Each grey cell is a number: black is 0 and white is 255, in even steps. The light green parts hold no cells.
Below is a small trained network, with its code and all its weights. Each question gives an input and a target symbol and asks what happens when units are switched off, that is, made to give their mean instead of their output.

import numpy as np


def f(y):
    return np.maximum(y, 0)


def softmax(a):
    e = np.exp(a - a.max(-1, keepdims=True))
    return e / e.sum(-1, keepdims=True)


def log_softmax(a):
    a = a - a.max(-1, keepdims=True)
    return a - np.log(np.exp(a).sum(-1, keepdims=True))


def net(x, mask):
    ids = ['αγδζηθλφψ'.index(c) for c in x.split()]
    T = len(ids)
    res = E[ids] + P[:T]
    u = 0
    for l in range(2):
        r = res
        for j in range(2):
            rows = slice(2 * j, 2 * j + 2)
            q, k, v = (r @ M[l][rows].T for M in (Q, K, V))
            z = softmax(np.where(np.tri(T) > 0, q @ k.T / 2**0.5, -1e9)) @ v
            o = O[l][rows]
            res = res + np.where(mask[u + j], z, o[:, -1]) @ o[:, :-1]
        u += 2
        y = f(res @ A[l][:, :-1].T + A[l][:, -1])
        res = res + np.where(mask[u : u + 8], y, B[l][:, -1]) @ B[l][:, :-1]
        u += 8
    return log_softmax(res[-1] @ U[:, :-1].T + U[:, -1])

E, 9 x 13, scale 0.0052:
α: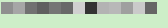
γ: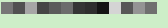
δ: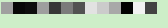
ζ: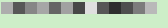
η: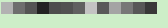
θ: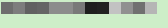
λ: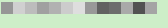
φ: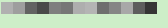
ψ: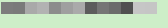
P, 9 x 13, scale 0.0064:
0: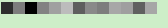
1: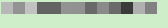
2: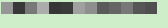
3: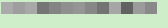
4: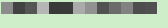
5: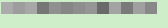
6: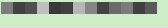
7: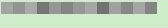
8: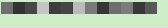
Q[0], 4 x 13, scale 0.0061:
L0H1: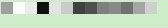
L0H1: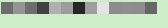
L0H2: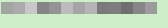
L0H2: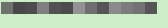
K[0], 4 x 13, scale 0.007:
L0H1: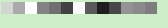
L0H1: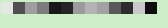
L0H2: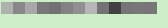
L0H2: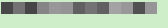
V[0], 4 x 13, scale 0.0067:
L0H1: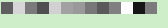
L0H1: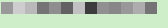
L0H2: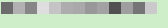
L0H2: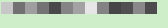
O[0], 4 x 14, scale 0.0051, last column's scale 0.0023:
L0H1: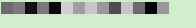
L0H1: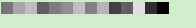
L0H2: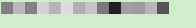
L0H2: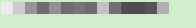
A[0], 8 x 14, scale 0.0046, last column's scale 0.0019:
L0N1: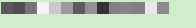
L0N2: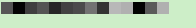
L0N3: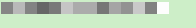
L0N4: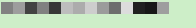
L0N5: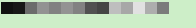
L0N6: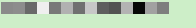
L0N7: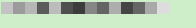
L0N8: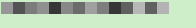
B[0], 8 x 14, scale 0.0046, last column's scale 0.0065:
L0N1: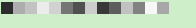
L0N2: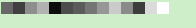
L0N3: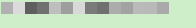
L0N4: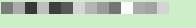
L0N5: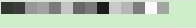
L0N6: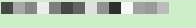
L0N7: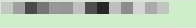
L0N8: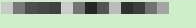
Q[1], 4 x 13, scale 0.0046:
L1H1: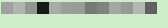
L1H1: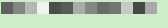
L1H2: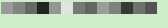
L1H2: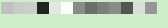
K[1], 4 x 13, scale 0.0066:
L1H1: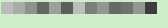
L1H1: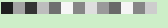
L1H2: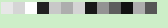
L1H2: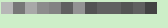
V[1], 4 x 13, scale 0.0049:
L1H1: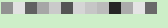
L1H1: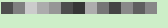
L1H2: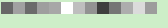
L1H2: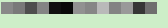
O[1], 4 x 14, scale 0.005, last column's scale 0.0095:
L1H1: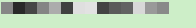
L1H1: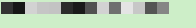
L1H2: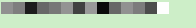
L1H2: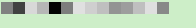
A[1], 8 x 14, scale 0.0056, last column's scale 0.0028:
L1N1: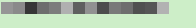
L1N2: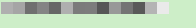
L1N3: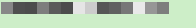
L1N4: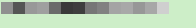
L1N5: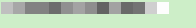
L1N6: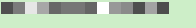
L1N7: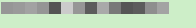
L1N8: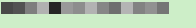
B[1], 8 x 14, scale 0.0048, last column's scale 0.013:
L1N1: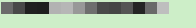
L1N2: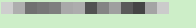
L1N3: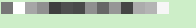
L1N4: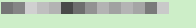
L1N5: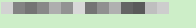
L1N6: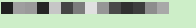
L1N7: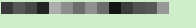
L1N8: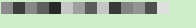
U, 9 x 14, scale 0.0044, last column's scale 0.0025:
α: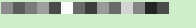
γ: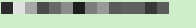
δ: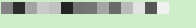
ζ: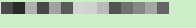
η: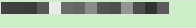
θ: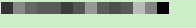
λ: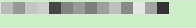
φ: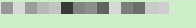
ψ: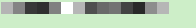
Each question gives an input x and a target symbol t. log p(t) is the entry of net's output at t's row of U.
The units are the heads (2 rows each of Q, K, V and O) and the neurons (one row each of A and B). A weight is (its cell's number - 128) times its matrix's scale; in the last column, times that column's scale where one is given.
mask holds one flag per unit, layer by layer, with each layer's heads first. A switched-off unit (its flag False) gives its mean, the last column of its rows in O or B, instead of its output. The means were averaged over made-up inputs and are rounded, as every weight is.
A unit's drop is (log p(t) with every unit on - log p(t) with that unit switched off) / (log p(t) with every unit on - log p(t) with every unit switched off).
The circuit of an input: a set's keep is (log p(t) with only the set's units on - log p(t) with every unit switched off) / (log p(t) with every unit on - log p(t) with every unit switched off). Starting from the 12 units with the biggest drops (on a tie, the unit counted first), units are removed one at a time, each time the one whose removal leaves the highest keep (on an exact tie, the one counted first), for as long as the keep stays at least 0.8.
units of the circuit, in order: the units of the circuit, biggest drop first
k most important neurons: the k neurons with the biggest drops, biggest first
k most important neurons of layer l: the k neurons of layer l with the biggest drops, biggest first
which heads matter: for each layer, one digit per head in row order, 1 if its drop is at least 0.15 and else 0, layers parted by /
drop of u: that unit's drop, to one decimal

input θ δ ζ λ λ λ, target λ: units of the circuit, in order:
[L1H2; L0H1; L1N1]
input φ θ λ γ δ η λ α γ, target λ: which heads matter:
10 / 01
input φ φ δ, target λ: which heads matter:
10 / 01
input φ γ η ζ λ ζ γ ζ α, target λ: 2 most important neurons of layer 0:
[L0N4; L0N2]
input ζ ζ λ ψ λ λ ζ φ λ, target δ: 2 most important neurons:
[L0N6; L0N1]
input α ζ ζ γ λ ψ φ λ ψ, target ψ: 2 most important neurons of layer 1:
[L1N4; L1N1]
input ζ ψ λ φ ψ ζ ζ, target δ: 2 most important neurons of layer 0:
[L0N6; L0N1]
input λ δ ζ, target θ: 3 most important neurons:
[L0N6; L1N3; L0N4]
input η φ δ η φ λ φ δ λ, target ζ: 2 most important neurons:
[L1N6; L0N2]
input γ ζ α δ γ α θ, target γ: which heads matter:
01 / 10
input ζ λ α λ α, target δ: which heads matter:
10 / 10
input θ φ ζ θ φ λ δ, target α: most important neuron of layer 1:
[L1N8]
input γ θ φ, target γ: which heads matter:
01 / 10
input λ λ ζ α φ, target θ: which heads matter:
11 / 11
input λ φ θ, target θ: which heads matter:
11 / 11
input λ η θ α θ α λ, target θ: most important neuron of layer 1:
[L1N3]
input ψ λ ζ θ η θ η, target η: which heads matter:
01 / 11
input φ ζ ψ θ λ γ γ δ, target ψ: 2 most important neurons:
[L0N6; L0N4]
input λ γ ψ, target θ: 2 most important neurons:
[L1N3; L0N6]
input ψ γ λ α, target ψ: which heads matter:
00 / 10
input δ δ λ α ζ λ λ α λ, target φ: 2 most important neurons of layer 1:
[L1N8; L1N1]
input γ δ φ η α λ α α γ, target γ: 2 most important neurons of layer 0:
[L0N2; L0N5]
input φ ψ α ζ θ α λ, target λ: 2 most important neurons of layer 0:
[L0N4; L0N6]
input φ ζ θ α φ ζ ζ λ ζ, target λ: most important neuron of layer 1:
[L1N3]
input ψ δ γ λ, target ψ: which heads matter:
11 / 10
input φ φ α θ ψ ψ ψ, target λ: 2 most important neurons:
[L0N4; L1N3]
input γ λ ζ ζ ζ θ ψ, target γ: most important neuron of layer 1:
[L1N6]
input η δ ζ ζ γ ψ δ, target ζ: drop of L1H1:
0.2
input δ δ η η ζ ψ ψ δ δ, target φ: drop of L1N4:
0.1
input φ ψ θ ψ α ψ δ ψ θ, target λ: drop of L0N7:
0.0
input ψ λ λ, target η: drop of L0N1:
0.2
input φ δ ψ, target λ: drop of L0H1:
0.6
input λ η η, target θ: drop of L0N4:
0.3
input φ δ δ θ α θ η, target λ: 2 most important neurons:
[L0N4; L0N2]
